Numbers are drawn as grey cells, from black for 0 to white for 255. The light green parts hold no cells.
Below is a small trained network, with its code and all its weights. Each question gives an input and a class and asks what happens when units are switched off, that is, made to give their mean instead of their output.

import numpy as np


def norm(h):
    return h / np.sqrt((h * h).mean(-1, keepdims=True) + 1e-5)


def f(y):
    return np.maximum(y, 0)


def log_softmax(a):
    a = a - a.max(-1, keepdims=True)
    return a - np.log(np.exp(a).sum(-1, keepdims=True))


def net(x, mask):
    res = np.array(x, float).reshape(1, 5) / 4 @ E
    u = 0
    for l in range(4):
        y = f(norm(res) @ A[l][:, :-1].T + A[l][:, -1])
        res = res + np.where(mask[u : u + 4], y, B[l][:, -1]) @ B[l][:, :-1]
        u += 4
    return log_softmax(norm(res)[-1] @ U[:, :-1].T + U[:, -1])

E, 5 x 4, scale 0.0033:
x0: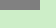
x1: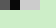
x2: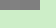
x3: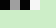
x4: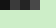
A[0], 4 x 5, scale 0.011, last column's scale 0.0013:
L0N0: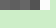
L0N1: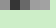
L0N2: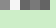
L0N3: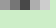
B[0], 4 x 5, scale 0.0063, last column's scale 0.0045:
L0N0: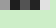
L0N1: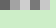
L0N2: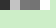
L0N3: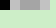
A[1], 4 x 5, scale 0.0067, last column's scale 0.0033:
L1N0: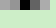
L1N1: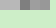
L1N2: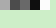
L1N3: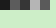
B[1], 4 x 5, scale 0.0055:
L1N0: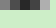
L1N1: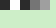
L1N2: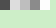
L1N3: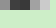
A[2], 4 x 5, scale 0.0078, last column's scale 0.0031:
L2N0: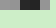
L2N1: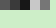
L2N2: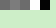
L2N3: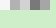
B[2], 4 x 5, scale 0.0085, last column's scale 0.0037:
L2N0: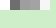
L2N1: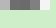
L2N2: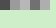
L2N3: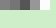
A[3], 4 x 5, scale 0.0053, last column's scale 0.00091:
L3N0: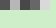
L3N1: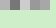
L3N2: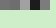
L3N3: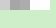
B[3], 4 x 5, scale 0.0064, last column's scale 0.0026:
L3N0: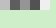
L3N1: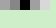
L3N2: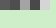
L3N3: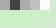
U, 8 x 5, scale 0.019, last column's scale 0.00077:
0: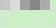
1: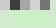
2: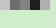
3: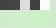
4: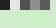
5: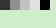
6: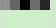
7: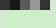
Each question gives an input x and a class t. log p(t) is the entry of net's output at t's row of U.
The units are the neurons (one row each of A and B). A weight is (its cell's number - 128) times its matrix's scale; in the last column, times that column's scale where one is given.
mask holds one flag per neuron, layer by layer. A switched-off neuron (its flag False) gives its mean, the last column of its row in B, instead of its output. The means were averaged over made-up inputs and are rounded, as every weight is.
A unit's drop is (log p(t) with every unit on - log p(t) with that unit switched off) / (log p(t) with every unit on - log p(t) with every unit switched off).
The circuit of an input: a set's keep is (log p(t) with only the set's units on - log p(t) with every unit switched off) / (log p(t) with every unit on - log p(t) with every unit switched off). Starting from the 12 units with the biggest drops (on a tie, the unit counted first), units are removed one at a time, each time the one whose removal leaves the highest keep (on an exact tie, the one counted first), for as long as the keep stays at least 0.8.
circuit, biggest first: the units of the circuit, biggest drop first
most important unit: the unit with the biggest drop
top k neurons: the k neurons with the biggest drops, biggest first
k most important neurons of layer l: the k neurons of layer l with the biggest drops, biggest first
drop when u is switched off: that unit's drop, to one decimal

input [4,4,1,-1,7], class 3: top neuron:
L0N1
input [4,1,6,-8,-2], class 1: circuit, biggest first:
L2N3; L3N3; L0N0
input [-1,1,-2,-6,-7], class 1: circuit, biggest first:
L3N3; L2N3
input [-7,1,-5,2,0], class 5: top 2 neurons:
L0N3; L0N0
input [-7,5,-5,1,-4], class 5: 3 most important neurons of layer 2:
L2N0; L2N1; L2N2
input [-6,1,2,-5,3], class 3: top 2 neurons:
L1N2; L2N0
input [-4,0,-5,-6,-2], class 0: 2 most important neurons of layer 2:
L2N0; L2N1
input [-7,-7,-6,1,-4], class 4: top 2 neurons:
L0N2; L0N0
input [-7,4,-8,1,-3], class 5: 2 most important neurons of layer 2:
L2N0; L2N1
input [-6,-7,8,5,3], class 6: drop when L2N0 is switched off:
0.1
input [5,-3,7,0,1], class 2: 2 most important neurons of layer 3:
L3N1; L3N0
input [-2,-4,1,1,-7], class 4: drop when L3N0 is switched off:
-0.1
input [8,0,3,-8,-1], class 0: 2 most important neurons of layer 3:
L3N0; L3N1
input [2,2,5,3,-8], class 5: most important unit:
L3N3
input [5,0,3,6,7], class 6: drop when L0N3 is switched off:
-0.1
